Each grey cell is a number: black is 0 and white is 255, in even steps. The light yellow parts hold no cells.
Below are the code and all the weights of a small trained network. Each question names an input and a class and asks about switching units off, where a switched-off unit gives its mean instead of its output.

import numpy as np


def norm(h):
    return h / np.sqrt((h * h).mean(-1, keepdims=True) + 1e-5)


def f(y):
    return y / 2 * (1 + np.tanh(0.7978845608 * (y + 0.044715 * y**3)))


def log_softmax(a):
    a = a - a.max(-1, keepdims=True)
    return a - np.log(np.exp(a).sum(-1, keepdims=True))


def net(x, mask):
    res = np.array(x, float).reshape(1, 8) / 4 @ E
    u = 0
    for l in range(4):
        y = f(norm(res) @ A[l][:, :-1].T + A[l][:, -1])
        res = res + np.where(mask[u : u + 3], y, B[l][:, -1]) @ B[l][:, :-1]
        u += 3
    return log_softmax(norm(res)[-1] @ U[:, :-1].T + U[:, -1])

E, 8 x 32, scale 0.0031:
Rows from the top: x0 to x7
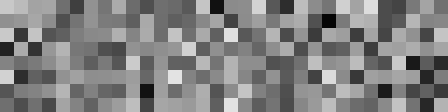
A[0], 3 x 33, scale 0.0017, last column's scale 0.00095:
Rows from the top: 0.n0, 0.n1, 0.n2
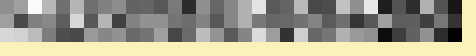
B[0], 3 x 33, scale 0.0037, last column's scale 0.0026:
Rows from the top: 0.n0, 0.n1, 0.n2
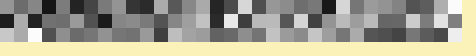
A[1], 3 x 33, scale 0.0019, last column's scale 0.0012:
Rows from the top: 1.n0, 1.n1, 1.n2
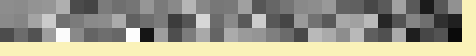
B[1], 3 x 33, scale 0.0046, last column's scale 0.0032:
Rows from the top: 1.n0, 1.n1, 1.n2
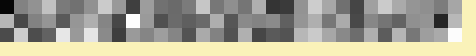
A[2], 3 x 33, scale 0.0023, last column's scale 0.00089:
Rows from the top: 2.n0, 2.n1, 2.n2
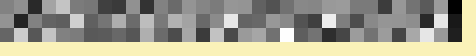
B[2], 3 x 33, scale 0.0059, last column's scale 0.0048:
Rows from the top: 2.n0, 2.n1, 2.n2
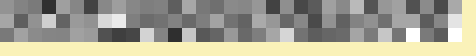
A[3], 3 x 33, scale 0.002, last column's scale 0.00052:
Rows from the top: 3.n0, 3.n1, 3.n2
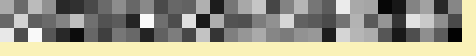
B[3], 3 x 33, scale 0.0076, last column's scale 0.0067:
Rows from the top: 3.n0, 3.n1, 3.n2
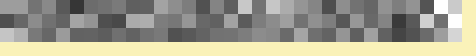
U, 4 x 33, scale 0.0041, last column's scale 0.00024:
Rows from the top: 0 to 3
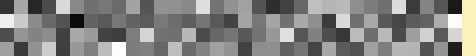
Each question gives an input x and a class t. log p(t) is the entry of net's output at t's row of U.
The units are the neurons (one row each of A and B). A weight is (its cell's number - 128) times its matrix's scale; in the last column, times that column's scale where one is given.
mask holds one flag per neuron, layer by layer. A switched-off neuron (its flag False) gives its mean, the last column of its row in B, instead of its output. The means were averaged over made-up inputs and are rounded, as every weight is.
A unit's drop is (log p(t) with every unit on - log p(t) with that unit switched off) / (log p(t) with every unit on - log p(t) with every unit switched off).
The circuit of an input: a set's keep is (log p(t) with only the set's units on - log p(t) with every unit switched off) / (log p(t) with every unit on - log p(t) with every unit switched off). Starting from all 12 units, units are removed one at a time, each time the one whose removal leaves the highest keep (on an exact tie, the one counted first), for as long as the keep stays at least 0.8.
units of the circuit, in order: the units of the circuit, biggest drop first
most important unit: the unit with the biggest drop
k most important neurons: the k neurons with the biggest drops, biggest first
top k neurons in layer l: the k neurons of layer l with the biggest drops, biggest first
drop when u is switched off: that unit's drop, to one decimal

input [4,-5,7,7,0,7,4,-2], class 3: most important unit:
2.n1
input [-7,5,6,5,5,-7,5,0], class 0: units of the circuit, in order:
[1.n2; 2.n2; 3.n0]
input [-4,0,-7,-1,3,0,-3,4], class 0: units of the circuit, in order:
[1.n2; 2.n2]
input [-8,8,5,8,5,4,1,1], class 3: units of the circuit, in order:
[2.n2; 2.n1; 3.n1]
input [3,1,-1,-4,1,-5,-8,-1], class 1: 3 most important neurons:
[0.n0; 3.n2; 0.n2]
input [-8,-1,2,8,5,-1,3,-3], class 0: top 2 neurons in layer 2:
[2.n2; 2.n0]
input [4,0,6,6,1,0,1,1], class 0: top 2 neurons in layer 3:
[3.n2; 3.n0]
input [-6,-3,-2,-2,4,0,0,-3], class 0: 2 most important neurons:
[2.n2; 1.n2]
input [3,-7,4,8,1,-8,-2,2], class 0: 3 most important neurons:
[2.n2; 1.n2; 3.n1]
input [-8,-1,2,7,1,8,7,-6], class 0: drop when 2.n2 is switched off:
0.3
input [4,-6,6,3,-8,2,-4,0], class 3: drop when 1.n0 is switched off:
0.0
